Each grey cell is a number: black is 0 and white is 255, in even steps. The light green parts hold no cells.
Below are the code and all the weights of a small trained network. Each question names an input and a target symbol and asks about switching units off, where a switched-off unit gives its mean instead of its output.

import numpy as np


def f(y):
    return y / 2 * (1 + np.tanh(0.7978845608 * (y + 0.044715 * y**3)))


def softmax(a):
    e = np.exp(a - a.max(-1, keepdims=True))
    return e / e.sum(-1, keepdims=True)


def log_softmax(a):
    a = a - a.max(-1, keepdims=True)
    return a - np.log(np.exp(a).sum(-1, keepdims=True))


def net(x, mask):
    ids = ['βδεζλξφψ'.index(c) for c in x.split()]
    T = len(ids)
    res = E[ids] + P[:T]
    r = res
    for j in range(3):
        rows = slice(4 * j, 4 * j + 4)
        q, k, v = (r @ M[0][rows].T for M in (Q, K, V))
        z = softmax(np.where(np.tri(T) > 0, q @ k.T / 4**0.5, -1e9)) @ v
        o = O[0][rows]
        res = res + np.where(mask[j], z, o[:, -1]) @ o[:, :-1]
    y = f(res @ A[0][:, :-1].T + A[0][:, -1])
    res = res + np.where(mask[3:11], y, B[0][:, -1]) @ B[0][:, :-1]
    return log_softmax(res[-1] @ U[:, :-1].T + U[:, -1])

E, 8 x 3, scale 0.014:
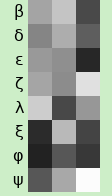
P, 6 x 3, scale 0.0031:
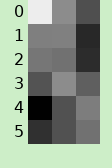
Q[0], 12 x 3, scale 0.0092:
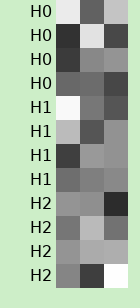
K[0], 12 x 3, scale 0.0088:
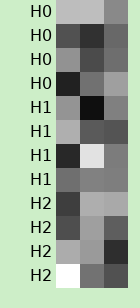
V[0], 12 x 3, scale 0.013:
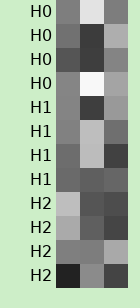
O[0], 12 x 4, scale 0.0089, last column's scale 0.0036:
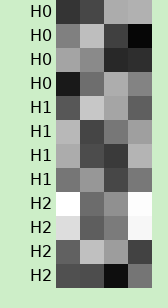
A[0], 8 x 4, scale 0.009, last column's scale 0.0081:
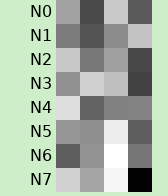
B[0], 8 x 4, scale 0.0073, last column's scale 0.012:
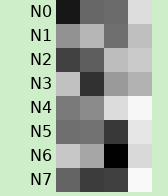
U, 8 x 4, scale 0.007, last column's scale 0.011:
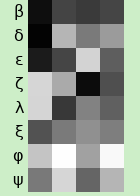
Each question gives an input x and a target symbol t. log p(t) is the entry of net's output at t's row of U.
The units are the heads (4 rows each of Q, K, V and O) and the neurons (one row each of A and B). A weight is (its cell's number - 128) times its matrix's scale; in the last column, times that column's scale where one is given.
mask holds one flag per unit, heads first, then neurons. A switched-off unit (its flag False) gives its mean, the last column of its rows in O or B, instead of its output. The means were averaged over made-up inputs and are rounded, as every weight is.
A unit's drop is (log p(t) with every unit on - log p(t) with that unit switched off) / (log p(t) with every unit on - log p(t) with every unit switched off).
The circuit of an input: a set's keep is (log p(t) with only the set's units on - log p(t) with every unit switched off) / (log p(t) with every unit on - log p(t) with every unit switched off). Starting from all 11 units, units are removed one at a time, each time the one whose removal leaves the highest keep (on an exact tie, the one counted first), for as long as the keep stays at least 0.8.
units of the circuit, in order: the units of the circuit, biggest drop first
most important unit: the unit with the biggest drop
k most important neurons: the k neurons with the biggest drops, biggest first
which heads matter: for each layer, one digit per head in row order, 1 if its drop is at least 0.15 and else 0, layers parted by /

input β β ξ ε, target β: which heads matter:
101
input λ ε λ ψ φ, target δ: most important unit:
H2
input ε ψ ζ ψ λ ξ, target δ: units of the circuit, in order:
[H2, N7]
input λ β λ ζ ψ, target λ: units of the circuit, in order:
[H2, N3, N7]
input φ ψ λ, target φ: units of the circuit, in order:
[H0, N7, H1]
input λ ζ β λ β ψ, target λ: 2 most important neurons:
[N6, N3]
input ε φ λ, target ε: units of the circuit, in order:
[N6, N4]
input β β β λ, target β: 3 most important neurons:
[N0, N6, N5]
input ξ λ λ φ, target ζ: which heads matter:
100
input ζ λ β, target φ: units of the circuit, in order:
[N0, N7]
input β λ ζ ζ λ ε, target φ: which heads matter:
000
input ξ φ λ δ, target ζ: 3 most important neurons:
[N2, N0, N4]
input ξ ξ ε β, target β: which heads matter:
101
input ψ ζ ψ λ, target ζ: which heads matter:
011
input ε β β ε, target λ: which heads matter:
011
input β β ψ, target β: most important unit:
H0
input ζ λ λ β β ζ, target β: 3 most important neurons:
[N0, N7, N5]
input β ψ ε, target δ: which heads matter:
001
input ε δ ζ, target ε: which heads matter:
011
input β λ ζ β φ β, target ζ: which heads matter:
101
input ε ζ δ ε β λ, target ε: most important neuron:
[N0]
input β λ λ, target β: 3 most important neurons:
[N0, N7, N5]
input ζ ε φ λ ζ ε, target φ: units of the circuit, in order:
[N7, N0]
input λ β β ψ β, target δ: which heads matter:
001
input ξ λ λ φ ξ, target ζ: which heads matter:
110
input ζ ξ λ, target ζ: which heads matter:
111
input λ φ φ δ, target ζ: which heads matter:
101
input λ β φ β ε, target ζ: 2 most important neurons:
[N2, N0]
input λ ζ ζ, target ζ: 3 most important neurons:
[N6, N5, N7]
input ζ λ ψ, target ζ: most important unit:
N6
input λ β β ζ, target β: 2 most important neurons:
[N0, N7]
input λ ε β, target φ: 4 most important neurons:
[N7, N0, N5, N3]
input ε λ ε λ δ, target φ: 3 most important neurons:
[N7, N0, N5]
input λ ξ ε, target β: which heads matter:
001
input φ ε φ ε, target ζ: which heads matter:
101
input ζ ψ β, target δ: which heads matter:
101
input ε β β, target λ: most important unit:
H1
